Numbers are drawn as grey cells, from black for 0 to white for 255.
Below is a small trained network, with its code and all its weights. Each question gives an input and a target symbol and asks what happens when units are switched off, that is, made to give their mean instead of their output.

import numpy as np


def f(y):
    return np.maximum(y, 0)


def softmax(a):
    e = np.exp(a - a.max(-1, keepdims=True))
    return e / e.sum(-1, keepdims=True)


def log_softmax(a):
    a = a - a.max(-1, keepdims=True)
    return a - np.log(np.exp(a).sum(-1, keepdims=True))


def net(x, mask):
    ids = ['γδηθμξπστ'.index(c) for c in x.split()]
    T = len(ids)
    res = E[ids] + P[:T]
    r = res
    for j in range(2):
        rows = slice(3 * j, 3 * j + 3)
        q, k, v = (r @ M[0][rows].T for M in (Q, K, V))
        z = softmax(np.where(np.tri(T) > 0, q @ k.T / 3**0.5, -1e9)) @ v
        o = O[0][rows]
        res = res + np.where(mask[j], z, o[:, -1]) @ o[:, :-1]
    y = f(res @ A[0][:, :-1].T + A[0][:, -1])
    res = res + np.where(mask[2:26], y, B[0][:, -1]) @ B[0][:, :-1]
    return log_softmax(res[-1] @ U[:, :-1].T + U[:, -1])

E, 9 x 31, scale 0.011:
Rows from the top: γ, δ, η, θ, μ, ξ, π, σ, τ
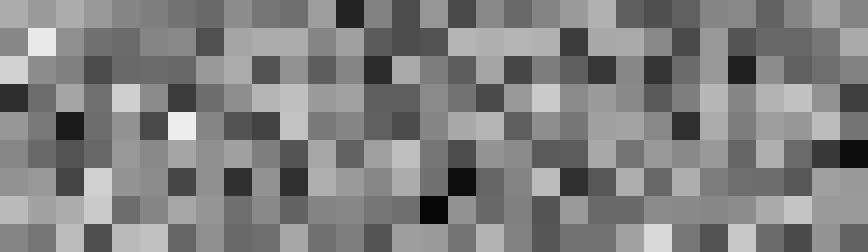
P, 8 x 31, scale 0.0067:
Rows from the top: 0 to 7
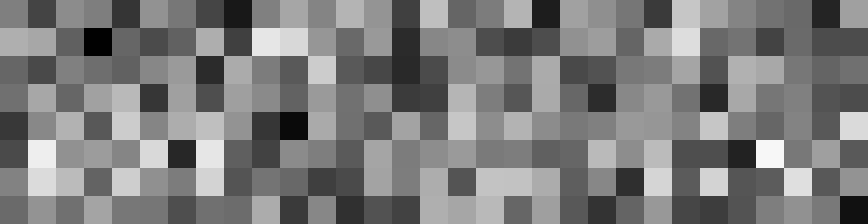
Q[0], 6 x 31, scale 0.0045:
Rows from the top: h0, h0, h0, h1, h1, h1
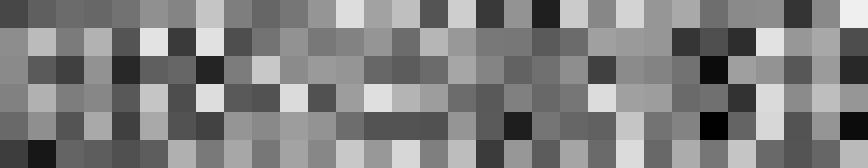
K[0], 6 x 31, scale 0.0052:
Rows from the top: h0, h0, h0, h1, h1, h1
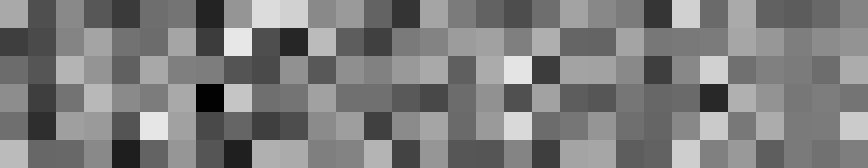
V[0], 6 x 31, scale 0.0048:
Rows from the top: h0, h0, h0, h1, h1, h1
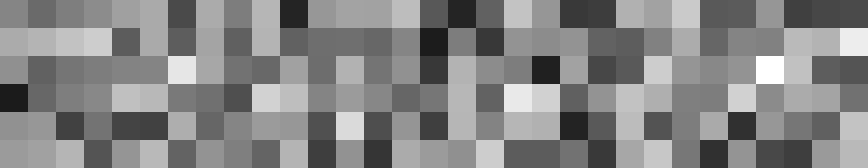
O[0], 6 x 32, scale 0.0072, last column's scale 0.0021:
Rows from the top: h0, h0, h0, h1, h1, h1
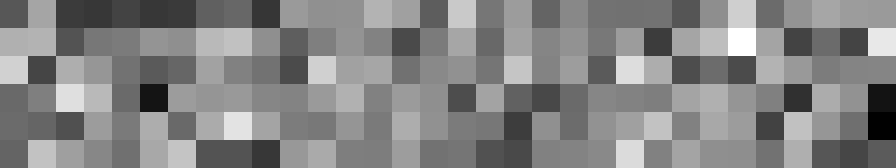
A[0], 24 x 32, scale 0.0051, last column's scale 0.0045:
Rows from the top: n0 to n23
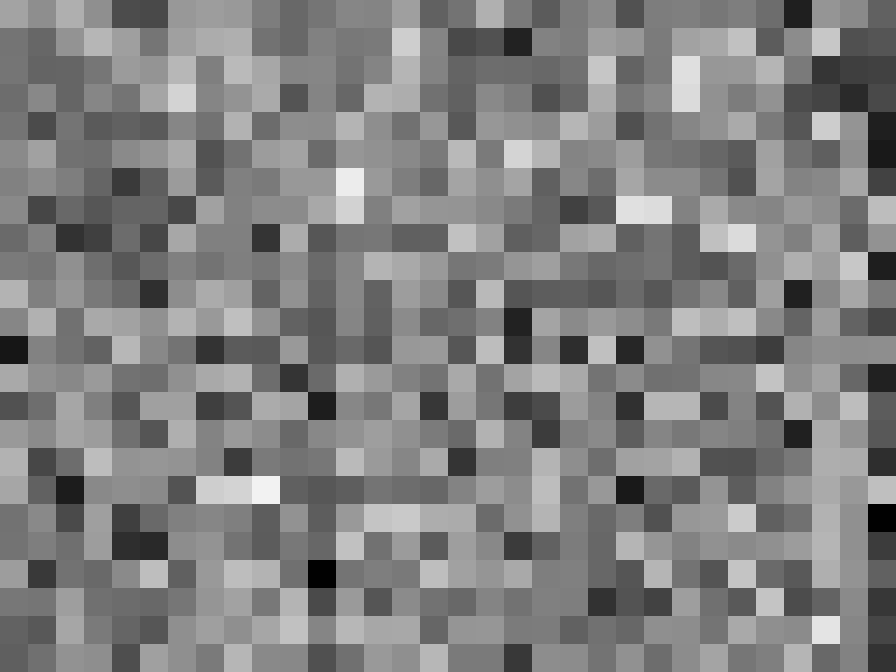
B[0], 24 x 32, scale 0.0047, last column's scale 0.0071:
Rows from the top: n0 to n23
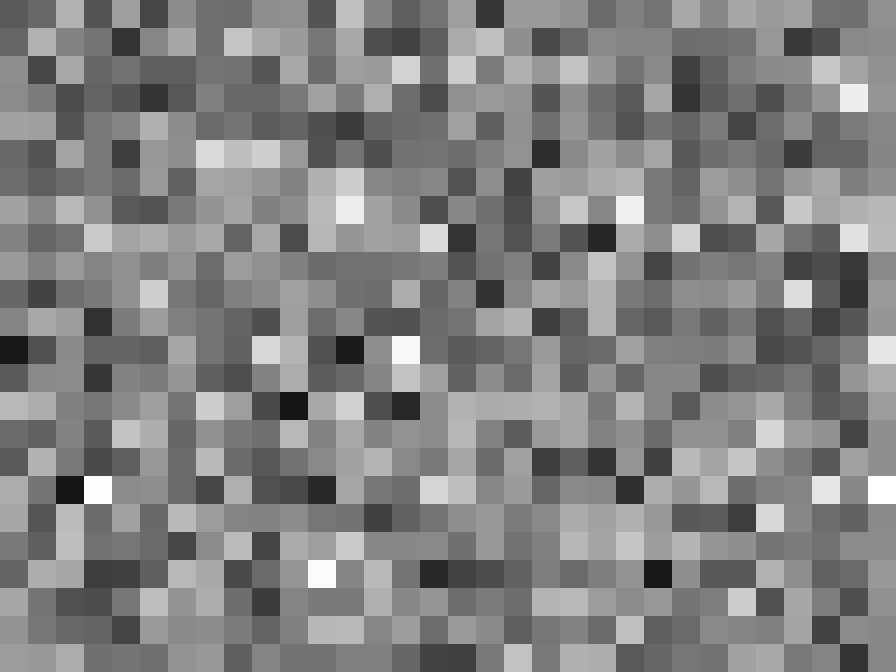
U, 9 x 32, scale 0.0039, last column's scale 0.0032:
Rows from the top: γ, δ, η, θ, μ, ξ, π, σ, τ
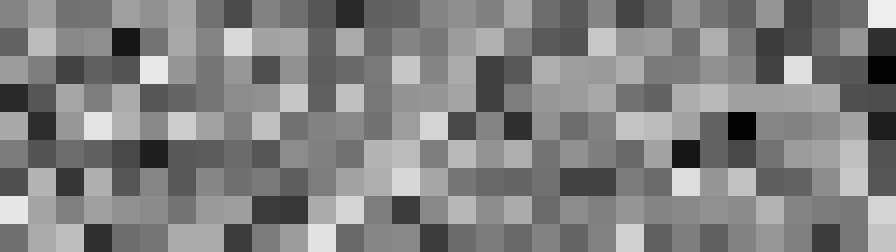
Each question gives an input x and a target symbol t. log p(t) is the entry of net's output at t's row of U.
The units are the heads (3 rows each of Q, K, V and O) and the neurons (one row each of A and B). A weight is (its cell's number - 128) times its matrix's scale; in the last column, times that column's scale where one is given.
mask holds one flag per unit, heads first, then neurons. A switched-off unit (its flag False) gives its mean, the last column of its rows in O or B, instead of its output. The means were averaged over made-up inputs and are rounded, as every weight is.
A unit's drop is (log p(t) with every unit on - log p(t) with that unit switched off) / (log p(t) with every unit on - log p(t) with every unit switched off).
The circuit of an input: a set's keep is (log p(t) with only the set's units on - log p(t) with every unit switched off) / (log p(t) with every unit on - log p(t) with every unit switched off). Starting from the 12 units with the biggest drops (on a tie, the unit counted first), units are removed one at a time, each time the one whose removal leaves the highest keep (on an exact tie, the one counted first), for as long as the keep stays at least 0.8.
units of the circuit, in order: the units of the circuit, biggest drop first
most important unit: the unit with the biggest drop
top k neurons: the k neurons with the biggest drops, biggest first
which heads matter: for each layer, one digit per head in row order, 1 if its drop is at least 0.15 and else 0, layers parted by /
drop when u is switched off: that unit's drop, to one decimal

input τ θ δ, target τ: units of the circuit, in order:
[h1, n17]
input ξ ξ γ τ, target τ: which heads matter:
00
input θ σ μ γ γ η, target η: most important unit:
n10
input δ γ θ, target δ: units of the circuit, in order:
[h1, n1, h0]
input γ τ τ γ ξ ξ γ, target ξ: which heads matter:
10
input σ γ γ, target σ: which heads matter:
10
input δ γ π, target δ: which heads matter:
11
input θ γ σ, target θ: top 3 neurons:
[n0, n10, n15]
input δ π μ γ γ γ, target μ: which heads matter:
10
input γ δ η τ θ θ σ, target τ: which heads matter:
01
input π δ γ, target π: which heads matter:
10
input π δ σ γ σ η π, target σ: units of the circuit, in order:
[h0, n12]
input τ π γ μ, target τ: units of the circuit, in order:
[n17, h1]
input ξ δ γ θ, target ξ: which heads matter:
11
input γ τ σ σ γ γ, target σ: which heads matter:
10
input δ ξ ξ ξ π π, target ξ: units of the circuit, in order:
[h0]
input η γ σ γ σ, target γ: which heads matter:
11
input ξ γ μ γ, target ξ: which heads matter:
11
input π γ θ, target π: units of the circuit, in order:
[h0, n8]
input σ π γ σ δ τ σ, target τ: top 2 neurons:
[n17, n13]
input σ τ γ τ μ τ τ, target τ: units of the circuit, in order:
[n17, h1]
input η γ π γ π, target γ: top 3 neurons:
[n7, n8, n11]
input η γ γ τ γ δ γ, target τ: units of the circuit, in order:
[h1, n17]
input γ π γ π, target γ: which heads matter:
10
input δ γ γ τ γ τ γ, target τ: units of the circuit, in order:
[h1]
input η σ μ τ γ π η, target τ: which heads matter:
01
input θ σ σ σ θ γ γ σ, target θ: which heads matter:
01
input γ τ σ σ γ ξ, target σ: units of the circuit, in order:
[h0]
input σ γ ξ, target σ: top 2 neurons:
[n12, n17]
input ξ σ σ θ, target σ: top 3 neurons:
[n12, n17, n7]
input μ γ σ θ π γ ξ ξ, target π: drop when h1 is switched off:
0.1
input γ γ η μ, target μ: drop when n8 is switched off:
0.3
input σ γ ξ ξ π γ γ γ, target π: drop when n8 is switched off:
0.5
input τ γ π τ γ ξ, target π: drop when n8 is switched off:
0.6
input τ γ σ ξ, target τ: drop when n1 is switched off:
0.0
